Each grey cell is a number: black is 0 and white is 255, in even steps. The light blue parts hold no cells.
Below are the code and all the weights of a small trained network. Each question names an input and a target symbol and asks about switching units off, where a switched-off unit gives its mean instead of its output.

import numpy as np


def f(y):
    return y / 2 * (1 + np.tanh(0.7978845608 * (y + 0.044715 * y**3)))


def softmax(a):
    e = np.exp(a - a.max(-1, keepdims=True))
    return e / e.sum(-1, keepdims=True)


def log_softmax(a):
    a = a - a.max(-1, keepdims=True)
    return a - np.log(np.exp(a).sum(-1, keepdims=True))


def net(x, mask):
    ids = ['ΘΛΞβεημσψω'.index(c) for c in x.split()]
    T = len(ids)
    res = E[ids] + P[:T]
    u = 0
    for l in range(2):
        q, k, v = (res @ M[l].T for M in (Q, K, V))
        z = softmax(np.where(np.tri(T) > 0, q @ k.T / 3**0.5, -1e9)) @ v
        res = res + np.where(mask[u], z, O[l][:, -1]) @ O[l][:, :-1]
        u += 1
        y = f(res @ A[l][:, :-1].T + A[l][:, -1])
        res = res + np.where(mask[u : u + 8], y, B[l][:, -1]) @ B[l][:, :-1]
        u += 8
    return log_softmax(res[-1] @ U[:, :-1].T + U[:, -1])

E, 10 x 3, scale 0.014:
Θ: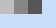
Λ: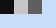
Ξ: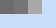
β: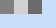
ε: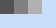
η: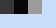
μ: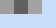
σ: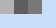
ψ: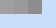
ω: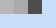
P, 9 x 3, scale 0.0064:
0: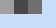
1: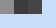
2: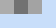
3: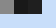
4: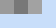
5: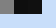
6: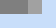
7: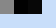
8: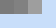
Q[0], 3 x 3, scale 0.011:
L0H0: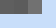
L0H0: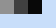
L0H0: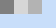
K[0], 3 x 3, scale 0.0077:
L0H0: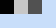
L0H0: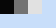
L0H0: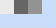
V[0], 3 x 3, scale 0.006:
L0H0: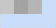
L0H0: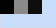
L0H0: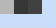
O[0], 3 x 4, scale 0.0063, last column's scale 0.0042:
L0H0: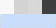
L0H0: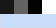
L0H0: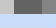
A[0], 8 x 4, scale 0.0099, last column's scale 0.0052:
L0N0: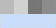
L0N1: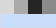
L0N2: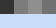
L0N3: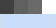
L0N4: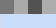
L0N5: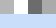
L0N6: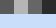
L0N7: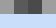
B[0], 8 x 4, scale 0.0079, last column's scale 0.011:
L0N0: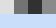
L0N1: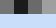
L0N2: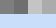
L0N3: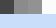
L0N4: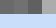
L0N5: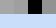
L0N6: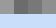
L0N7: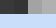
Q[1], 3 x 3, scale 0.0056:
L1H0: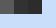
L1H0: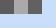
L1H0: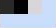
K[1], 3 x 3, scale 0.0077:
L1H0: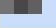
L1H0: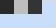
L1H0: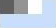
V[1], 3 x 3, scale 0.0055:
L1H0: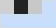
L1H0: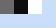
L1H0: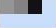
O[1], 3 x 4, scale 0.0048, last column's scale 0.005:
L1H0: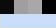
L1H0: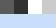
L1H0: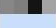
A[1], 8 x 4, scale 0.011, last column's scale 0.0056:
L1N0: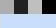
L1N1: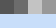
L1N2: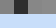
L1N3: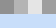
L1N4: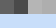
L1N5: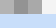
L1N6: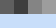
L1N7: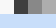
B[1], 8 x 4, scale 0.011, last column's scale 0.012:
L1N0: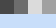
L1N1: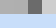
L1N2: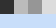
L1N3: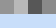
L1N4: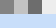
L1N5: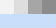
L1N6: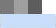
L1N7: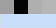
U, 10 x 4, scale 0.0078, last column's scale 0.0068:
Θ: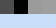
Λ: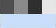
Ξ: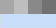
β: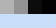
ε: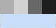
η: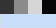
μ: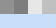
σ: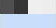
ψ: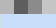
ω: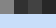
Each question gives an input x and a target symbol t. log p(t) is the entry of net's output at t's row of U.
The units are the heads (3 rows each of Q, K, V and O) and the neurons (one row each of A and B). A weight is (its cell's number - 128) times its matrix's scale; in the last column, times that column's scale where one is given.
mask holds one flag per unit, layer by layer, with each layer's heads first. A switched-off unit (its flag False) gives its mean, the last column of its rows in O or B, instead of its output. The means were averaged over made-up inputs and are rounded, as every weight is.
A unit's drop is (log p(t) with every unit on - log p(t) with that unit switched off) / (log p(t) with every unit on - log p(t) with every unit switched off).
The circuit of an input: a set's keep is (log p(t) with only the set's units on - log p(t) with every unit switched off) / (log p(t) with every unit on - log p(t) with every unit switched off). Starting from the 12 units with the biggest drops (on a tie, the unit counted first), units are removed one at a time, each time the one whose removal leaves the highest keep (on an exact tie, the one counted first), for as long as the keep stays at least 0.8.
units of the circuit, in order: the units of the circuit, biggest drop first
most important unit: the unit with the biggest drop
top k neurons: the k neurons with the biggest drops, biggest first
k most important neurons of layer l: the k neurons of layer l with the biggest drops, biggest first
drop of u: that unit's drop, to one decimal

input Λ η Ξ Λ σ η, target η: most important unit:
L1H0
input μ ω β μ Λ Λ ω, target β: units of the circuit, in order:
[L1H0; L0N5; L0H0]
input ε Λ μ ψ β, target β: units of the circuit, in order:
[L0N5; L1H0; L0H0; L0N0]
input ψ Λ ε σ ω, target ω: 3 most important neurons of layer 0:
[L0N5; L0N1; L0N0]
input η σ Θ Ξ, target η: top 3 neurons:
[L1N0; L0N5; L1N2]
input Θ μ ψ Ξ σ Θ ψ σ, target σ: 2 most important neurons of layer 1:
[L1N0; L1N7]
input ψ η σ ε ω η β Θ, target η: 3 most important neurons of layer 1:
[L1N0; L1N2; L1N4]
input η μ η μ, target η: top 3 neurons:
[L1N0; L1N2; L1N4]
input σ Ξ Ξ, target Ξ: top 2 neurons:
[L1N3; L1N5]
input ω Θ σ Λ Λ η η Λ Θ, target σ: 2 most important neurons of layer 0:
[L0N3; L0N1]
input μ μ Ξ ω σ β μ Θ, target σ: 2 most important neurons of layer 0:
[L0N1; L0N7]
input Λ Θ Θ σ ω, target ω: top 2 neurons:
[L0N5; L1N7]
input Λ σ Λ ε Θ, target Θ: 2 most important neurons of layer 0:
[L0N3; L0N1]
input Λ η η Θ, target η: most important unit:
L1H0
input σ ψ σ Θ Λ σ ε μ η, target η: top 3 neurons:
[L1N0; L0N2; L1N2]
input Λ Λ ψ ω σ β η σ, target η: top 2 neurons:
[L1N0; L0N7]
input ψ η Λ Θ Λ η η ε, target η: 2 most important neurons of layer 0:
[L0N2; L0N5]
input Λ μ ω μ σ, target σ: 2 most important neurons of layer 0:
[L0N3; L0N5]
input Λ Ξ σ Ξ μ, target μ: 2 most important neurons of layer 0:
[L0N3; L0N5]
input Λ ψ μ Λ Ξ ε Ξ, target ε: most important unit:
L1N3
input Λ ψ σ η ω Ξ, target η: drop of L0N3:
0.3
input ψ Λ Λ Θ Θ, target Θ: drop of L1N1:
0.2
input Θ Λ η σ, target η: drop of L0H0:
0.0
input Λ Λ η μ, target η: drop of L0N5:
0.2
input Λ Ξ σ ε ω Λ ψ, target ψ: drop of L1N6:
0.2
